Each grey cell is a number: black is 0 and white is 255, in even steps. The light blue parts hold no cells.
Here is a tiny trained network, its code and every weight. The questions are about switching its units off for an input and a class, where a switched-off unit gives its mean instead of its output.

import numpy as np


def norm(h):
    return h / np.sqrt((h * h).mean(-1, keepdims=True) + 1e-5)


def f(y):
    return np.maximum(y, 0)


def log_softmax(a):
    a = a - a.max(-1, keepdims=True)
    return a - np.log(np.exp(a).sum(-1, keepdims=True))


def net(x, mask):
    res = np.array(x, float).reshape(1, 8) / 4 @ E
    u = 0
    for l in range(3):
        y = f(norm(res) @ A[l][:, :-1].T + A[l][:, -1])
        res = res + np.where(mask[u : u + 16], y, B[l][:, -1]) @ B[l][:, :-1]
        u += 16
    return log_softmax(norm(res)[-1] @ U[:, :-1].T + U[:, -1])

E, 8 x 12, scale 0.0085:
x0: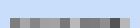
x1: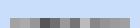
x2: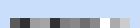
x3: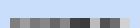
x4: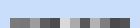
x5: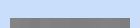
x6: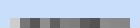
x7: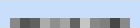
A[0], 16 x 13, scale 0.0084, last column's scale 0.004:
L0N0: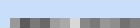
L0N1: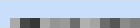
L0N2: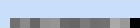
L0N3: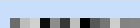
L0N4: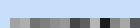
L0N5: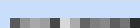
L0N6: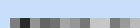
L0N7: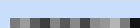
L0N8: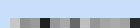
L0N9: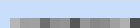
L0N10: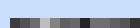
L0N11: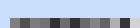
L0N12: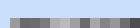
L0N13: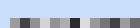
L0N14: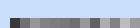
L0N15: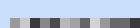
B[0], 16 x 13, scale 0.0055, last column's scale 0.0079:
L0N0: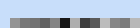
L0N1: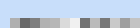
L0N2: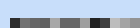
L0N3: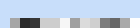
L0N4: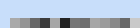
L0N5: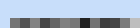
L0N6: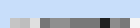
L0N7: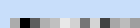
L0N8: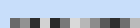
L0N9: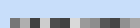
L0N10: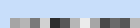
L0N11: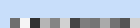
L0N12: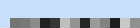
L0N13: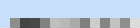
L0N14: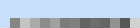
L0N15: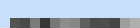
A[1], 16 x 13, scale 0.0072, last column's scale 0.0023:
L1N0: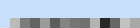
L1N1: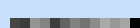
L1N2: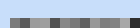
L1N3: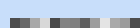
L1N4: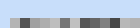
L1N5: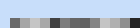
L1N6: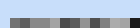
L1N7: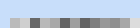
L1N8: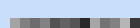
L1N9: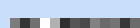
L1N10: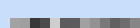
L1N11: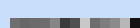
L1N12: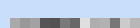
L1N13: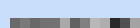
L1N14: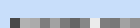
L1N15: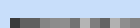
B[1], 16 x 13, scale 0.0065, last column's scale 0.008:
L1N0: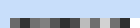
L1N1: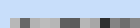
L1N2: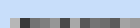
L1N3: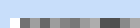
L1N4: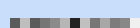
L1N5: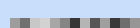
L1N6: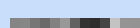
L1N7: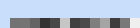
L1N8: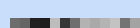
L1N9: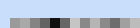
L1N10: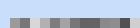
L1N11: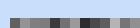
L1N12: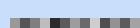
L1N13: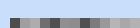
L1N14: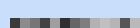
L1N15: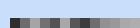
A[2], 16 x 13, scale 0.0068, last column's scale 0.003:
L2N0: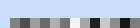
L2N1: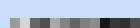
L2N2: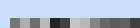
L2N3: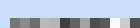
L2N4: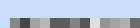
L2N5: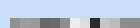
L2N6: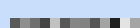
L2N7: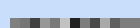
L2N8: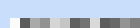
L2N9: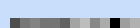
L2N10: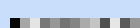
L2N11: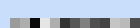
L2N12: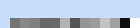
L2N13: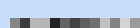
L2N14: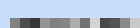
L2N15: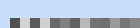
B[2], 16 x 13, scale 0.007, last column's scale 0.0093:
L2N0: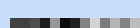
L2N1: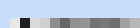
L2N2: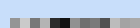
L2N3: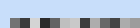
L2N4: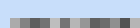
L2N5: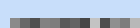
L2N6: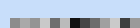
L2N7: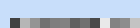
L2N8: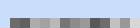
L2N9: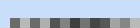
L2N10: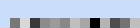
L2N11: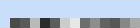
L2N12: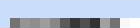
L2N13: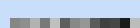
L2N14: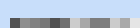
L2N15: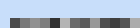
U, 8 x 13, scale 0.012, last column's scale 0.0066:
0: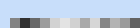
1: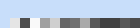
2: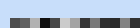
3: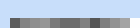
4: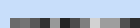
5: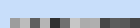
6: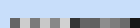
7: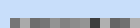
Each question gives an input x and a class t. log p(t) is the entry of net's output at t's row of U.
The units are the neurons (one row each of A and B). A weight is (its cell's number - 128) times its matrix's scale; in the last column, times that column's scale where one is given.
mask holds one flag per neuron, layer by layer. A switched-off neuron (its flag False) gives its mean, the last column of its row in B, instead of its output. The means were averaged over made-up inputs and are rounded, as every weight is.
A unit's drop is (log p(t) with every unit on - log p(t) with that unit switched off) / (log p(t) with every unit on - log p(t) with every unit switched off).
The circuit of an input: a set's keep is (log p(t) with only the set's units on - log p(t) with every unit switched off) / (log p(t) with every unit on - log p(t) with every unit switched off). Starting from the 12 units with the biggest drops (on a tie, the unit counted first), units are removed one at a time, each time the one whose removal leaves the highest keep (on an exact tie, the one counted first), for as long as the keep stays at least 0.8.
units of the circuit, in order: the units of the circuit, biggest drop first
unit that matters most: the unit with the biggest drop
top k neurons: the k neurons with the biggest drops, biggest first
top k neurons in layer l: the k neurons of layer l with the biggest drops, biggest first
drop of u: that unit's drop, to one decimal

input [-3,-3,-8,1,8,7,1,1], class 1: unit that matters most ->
L2N1
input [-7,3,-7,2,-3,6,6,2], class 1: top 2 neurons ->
L2N1, L0N4
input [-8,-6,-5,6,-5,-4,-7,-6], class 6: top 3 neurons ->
L0N11, L1N10, L2N10
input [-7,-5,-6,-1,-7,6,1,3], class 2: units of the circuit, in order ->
L2N11, L2N15
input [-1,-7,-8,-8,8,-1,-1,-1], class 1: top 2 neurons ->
L2N1, L1N7
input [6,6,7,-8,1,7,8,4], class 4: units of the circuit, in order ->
L2N0, L2N5
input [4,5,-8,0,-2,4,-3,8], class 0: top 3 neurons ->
L0N13, L0N1, L0N6
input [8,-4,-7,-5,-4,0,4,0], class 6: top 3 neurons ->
L1N7, L1N4, L0N6
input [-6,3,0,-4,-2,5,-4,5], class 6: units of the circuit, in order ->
L0N11, L1N0
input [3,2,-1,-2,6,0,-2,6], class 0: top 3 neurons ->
L0N13, L0N1, L1N7
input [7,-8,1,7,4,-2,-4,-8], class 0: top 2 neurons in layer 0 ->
L0N3, L0N7
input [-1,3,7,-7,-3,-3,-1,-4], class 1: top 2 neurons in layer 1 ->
L1N3, L1N5
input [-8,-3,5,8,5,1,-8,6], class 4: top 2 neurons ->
L1N14, L0N3
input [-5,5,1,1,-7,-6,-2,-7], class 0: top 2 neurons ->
L0N3, L0N7
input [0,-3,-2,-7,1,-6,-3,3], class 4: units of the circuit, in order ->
L2N0
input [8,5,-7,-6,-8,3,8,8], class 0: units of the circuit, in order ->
L0N1, L0N13, L2N11
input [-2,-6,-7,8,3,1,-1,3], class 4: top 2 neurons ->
L0N4, L0N6
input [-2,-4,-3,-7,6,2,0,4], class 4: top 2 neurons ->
L2N0, L0N0
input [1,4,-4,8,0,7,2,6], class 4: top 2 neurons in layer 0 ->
L0N3, L0N4
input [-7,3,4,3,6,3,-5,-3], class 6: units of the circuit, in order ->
L0N11
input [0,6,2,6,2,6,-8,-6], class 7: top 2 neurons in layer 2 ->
L2N10, L2N0
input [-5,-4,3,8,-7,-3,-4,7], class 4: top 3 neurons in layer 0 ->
L0N3, L0N4, L0N7
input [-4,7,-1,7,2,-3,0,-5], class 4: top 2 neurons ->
L0N4, L1N0
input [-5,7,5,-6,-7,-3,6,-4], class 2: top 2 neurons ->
L1N0, L2N11
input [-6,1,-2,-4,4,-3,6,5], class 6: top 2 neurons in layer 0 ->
L0N11, L0N3
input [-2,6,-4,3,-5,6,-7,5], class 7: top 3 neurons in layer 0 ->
L0N3, L0N10, L0N13
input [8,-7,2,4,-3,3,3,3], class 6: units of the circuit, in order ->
L1N4
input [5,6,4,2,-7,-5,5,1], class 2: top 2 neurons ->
L2N11, L0N2
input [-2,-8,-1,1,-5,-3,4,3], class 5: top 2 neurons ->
L0N10, L1N9
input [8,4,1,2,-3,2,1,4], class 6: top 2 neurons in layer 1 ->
L1N7, L1N4
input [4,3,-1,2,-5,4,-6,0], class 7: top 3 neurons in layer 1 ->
L1N14, L1N7, L1N10
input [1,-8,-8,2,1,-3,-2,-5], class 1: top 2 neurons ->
L2N1, L1N10
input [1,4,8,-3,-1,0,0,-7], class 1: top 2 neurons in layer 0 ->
L0N13, L0N1
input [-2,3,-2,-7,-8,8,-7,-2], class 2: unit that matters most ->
L2N3
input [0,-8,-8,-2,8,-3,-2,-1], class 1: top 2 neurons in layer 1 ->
L1N7, L1N15
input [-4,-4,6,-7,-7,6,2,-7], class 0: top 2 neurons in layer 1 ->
L1N0, L1N3
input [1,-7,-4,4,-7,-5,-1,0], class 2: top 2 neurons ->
L0N2, L2N11
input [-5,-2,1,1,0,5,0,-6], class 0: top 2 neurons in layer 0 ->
L0N3, L0N7
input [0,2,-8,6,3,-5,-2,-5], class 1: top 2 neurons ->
L2N1, L1N10
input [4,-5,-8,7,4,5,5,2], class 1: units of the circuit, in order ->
L2N1
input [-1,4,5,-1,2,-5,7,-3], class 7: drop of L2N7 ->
0.2
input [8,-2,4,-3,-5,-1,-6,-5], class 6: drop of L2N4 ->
0.0
